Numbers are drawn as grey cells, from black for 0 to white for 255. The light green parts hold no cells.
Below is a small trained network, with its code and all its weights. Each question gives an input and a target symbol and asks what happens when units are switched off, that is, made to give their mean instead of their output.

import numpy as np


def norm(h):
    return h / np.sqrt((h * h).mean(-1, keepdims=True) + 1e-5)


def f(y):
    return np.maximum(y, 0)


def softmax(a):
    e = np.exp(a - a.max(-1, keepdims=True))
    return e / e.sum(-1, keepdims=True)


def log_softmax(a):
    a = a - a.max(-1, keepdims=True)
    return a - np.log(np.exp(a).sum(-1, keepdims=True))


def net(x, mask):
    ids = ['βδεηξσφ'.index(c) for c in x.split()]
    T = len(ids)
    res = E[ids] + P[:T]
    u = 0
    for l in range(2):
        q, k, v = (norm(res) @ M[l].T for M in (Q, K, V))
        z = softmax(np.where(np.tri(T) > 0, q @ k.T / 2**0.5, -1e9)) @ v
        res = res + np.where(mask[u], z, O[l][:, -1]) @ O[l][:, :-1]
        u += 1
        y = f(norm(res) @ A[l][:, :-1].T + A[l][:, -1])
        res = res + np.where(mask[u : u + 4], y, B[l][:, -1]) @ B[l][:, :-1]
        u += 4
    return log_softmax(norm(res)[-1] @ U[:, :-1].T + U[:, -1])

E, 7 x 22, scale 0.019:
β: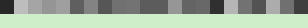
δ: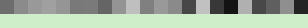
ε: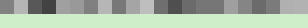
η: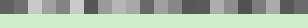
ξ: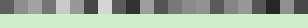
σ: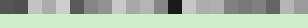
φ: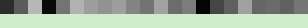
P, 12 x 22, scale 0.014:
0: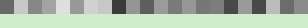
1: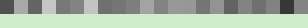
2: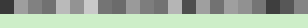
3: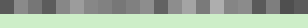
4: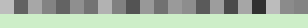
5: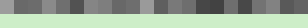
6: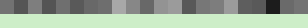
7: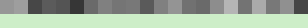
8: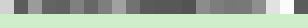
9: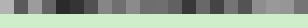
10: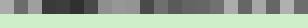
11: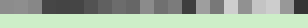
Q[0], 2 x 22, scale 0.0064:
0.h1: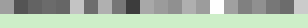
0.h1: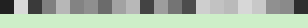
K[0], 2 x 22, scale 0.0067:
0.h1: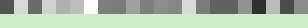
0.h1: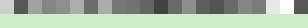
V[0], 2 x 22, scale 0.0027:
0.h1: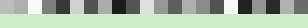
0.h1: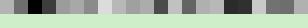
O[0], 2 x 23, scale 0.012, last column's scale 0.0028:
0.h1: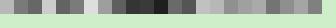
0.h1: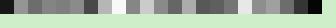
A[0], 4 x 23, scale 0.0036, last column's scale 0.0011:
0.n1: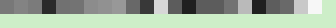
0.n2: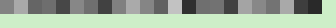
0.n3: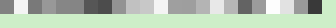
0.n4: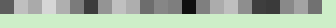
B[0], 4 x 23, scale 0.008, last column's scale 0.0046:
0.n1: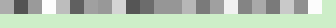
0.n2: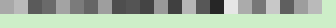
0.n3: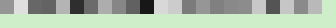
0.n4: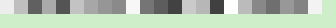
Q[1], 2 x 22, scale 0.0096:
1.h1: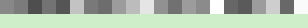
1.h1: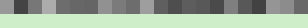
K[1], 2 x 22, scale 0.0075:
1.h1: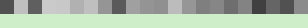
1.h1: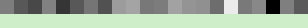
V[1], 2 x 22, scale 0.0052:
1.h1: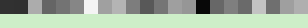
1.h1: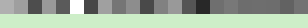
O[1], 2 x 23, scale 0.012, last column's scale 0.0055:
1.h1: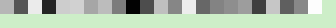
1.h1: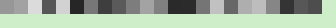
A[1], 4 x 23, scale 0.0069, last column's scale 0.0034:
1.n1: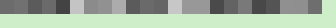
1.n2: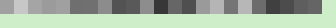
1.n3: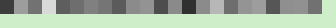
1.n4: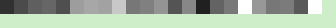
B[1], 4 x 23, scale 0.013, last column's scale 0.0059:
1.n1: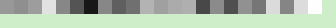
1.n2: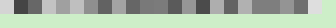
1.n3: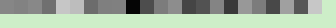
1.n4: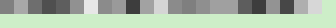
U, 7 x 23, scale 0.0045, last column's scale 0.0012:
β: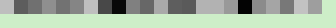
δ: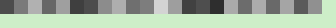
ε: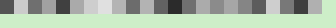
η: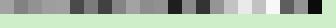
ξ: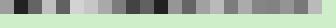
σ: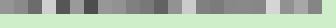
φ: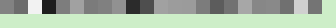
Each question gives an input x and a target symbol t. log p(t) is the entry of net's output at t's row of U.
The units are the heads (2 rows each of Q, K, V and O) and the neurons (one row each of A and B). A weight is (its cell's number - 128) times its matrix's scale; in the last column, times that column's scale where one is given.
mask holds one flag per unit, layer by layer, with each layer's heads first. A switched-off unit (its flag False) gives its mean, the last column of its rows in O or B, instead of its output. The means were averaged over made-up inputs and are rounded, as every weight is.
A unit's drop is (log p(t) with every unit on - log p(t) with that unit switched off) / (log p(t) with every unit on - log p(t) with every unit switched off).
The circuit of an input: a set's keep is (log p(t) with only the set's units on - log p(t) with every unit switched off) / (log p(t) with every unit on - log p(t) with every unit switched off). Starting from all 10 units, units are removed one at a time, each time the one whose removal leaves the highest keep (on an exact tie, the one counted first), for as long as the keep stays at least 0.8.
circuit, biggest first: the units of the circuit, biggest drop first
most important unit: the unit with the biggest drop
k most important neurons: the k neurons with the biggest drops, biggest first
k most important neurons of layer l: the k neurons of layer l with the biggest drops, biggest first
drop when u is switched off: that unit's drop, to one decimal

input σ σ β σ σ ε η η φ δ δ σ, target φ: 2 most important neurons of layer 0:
0.n3, 0.n4
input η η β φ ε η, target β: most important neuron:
0.n4
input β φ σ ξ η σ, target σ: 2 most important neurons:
0.n4, 1.n1
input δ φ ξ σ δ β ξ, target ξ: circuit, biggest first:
1.h1, 1.n2
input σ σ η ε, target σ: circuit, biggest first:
1.h1, 1.n1
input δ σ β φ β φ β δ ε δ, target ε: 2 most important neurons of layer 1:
1.n1, 1.n4
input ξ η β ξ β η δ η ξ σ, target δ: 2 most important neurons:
1.n3, 1.n2
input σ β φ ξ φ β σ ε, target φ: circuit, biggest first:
1.h1, 0.n3
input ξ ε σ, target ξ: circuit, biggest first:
1.h1, 1.n3, 0.h1
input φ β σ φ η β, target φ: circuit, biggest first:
1.h1, 0.n1
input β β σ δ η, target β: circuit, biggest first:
0.h1, 1.h1
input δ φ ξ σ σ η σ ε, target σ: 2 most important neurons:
0.n3, 1.n1
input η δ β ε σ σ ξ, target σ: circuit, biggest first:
1.n1, 1.h1
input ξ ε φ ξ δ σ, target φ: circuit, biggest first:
0.n1, 1.h1
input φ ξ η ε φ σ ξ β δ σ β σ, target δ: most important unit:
0.n3
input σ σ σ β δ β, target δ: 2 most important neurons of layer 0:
0.n4, 0.n1
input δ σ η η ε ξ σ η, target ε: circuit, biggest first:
0.h1, 1.n4, 1.n1
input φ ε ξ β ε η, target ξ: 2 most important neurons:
1.n3, 1.n1
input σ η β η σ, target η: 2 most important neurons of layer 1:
1.n3, 1.n4
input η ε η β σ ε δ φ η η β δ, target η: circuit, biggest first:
1.h1
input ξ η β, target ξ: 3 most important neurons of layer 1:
1.n2, 1.n3, 1.n1
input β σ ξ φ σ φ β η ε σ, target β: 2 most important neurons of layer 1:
1.n1, 1.n2
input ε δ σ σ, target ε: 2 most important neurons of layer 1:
1.n1, 1.n4
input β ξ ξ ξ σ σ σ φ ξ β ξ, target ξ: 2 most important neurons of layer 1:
1.n2, 1.n1
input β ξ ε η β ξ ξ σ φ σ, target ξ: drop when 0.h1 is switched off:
0.7
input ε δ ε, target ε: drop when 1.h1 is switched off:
0.2
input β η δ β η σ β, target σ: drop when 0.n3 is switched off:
0.0
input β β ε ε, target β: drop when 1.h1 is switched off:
0.2
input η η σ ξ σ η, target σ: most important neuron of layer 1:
1.n1
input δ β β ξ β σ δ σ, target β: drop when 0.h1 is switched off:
0.8
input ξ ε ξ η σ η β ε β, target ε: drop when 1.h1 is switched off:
0.1
